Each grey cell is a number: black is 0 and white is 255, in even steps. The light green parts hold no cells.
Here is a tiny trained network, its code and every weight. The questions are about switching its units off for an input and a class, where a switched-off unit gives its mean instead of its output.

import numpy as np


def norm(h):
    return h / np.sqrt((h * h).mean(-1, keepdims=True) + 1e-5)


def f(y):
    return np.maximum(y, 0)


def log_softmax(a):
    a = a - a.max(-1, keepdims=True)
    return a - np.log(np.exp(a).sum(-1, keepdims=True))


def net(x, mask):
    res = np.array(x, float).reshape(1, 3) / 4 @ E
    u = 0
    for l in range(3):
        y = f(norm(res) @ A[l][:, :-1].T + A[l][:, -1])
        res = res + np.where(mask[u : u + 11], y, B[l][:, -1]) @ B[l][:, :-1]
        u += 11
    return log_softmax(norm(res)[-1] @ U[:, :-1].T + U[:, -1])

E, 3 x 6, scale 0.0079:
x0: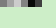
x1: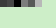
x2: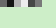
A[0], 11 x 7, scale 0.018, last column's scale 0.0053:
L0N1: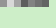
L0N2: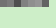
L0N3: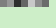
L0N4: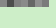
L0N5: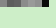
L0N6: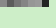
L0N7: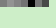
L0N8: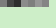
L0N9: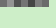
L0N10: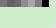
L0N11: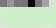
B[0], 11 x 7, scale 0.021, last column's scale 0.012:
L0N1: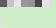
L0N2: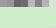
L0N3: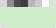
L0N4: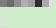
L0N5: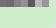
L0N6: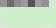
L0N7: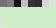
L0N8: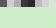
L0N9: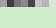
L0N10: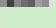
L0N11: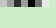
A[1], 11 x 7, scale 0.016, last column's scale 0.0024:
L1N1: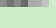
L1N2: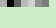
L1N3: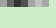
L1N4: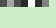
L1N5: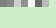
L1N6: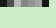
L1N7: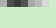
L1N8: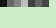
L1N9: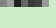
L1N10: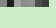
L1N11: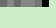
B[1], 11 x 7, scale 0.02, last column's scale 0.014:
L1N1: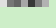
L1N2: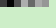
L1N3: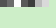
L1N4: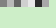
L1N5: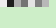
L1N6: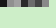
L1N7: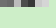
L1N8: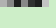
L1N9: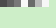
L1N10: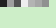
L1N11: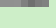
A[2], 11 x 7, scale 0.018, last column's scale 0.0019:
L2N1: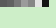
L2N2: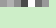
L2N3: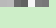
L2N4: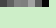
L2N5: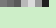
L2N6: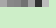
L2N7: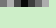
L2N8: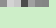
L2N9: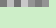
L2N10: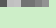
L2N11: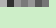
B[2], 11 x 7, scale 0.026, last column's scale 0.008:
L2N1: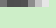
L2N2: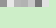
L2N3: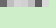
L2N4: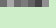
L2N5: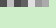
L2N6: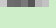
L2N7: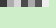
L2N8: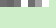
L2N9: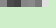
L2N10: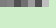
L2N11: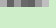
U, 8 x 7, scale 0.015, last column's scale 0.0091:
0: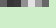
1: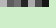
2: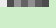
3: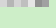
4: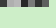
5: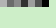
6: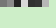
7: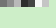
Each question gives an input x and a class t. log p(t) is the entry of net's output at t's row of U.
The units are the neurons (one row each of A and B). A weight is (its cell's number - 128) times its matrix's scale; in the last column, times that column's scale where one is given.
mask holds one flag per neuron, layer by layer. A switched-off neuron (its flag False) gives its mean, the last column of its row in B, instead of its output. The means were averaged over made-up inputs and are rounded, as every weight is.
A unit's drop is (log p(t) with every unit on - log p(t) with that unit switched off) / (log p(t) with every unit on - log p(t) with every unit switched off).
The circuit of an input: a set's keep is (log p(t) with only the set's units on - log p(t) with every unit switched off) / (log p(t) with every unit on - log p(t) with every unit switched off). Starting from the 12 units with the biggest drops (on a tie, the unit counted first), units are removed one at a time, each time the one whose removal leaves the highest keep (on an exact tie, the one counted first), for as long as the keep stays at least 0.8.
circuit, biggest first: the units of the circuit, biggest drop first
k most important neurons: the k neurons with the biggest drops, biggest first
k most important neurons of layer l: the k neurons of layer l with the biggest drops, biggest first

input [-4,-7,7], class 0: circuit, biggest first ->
[L0N8 L1N2 L0N11]
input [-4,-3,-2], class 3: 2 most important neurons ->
[L0N11 L0N9]
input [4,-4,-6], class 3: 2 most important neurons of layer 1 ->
[L1N5 L1N9]
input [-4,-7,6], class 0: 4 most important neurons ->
[L0N8 L0N1 L1N2 L0N3]
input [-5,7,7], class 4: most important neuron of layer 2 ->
[L2N7]
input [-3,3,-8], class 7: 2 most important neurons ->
[L1N7 L1N3]
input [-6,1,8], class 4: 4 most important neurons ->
[L0N3 L0N8 L0N11 L0N7]
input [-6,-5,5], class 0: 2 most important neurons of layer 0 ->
[L0N8 L0N3]
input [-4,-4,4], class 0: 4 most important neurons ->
[L0N8 L0N1 L0N3 L0N7]
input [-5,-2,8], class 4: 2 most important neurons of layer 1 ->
[L1N6 L1N9]
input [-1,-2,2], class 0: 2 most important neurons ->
[L0N8 L0N1]
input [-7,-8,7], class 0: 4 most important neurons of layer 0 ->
[L0N8 L0N1 L0N3 L0N7]
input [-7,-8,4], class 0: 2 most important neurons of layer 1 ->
[L1N2 L1N10]
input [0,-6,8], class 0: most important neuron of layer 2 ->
[L2N5]
